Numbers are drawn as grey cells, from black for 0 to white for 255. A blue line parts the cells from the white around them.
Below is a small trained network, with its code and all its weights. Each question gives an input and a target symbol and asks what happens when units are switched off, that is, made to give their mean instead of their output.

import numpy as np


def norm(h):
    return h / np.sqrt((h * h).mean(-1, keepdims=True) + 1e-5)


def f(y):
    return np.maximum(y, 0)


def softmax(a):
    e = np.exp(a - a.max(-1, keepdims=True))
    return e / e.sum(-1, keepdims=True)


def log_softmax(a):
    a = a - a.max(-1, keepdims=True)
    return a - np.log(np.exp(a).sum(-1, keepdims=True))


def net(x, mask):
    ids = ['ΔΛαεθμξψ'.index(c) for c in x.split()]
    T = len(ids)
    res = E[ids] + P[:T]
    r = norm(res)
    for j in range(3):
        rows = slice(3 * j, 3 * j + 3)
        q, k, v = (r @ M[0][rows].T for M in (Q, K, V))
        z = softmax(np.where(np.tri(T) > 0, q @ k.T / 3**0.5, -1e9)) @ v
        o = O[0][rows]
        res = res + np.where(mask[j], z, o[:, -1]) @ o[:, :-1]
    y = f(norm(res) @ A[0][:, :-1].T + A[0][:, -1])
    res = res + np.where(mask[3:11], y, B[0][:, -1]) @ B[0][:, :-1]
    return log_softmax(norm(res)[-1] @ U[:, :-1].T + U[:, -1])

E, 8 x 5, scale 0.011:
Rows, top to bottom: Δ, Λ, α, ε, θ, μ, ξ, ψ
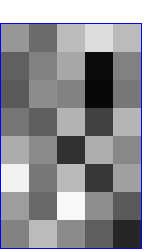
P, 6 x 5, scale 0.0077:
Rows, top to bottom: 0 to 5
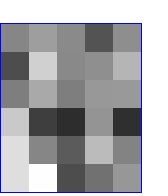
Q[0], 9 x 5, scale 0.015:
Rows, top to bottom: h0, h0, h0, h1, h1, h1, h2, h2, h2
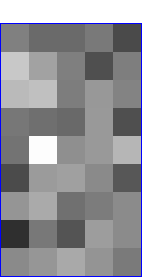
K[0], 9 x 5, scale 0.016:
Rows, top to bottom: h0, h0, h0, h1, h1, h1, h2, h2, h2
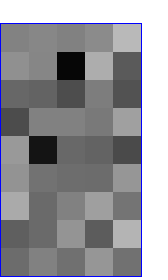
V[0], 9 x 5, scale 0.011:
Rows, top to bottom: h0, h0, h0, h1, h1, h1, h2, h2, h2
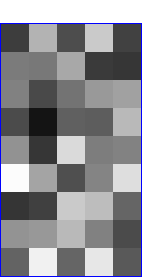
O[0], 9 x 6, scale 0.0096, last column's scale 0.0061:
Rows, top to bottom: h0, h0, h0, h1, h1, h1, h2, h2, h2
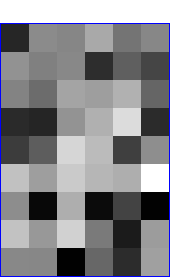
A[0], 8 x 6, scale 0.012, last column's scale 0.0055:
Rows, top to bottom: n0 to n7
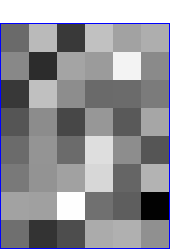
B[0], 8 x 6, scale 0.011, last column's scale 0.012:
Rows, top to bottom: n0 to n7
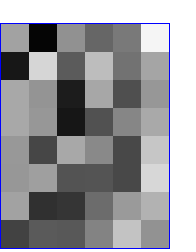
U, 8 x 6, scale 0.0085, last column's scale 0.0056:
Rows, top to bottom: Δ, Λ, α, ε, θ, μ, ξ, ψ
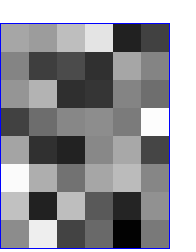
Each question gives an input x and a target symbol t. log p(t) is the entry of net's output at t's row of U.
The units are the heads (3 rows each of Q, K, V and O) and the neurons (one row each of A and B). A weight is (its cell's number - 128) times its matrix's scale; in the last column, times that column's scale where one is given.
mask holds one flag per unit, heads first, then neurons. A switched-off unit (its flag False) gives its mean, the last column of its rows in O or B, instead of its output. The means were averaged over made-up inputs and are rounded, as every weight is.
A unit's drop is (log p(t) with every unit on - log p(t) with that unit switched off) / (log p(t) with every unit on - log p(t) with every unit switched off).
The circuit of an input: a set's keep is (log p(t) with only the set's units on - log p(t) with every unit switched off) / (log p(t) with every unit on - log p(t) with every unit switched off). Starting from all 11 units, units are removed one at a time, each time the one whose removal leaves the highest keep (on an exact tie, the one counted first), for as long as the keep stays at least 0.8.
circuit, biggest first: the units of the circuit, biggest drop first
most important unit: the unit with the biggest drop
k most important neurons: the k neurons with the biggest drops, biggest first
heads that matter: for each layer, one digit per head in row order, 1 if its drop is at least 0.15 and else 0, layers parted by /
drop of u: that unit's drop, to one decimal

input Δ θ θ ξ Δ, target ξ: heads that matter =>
000
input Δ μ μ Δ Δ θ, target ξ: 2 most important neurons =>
(n0, n4)
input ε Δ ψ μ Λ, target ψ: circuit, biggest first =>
(n0, h0)
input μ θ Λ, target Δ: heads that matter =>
110
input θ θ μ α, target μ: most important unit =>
h1
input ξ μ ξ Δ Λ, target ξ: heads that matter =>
011
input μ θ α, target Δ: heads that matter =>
111
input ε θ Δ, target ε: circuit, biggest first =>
(h1, n1)
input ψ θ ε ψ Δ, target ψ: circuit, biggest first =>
(h0, h1)
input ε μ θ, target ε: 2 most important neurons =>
(n1, n7)
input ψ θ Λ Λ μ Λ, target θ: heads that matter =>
110
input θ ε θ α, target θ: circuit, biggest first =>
(n0, h2)
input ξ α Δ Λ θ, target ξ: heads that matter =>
000
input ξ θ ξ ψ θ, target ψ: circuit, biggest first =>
(h1, h0)
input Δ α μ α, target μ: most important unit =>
h0
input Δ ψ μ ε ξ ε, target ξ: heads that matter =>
101
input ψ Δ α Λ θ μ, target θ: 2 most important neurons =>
(n0, n7)
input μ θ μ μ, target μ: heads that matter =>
010
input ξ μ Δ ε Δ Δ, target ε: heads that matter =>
010
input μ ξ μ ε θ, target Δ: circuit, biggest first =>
(h2, n6, h1)
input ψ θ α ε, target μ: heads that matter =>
010
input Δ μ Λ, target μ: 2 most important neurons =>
(n0, n4)
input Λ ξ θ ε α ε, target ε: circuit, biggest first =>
(h1)
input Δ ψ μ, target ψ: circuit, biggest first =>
(h0, n0)
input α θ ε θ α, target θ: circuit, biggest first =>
(h2, n0, h0)
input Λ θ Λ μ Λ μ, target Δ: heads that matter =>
110
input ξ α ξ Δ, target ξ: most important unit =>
h2
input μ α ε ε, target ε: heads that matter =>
011
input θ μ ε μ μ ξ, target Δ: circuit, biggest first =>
(h1, h0)
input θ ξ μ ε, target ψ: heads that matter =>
010
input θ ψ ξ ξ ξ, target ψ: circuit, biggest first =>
(h1, n0)
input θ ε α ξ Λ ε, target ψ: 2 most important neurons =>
(n0, n5)
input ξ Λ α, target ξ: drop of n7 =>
0.0
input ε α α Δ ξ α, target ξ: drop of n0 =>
-0.1
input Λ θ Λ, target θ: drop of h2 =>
0.2
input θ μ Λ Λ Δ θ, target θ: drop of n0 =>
0.1
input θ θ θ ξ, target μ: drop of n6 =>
0.1
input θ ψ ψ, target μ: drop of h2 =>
-0.3
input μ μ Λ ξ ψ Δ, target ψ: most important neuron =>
(n0)
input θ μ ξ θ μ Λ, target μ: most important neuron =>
(n6)
